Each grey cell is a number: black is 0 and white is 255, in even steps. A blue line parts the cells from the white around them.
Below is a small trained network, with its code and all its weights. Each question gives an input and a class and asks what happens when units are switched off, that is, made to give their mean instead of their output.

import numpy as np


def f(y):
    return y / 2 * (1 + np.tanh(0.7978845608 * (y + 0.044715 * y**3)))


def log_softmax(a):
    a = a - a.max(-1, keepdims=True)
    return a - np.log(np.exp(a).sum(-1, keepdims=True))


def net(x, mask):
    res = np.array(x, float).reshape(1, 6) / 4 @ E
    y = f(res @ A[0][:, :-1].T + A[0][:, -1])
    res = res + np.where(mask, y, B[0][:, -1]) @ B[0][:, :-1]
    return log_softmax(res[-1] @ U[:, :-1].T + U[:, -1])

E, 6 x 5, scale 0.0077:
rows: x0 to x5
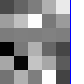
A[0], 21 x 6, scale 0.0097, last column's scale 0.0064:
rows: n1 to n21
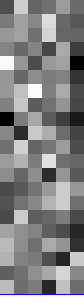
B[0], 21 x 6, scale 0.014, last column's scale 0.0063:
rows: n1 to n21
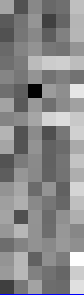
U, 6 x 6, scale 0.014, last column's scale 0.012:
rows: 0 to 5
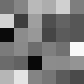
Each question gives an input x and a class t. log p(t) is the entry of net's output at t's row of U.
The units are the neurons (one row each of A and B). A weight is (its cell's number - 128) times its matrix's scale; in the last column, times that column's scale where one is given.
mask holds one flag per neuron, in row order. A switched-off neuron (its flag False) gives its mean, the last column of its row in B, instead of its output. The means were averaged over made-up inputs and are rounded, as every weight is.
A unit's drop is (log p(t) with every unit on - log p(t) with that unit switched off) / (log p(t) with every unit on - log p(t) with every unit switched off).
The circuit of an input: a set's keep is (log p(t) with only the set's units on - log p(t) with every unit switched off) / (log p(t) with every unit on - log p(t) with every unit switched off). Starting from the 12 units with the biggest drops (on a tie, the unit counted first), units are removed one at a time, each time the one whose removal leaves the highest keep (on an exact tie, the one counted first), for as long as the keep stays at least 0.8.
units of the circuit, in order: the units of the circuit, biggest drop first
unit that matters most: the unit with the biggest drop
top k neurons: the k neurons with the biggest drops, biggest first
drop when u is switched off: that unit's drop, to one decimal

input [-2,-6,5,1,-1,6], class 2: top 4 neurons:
[n7, n2, n3, n12]
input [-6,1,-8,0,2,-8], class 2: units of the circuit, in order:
[n21]
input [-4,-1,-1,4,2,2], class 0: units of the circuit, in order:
[n9, n7]
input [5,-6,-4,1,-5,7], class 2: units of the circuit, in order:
[n2, n7]
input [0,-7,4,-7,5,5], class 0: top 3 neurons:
[n5, n7, n18]
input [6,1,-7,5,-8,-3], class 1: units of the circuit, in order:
[n1, n16]
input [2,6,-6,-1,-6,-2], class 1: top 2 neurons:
[n11, n1]
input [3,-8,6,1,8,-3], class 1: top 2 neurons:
[n10, n7]
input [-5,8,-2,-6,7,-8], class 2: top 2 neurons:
[n21, n13]
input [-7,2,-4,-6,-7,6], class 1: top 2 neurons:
[n11, n8]
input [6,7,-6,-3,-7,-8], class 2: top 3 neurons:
[n21, n13, n4]
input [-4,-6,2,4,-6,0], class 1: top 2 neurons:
[n16, n7]
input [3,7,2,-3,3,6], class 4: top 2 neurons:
[n7, n21]
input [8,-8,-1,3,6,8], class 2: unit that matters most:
n2
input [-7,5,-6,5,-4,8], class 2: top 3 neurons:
[n2, n12, n3]
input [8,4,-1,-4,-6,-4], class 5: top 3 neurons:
[n20, n15, n14]
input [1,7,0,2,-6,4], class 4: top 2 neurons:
[n7, n10]
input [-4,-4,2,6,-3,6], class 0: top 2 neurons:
[n9, n7]
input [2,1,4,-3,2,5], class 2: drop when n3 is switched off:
0.1
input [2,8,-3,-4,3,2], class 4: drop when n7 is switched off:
0.8
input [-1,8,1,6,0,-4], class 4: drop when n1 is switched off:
0.0
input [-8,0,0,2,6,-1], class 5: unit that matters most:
n19
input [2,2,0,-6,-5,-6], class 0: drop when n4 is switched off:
-0.1
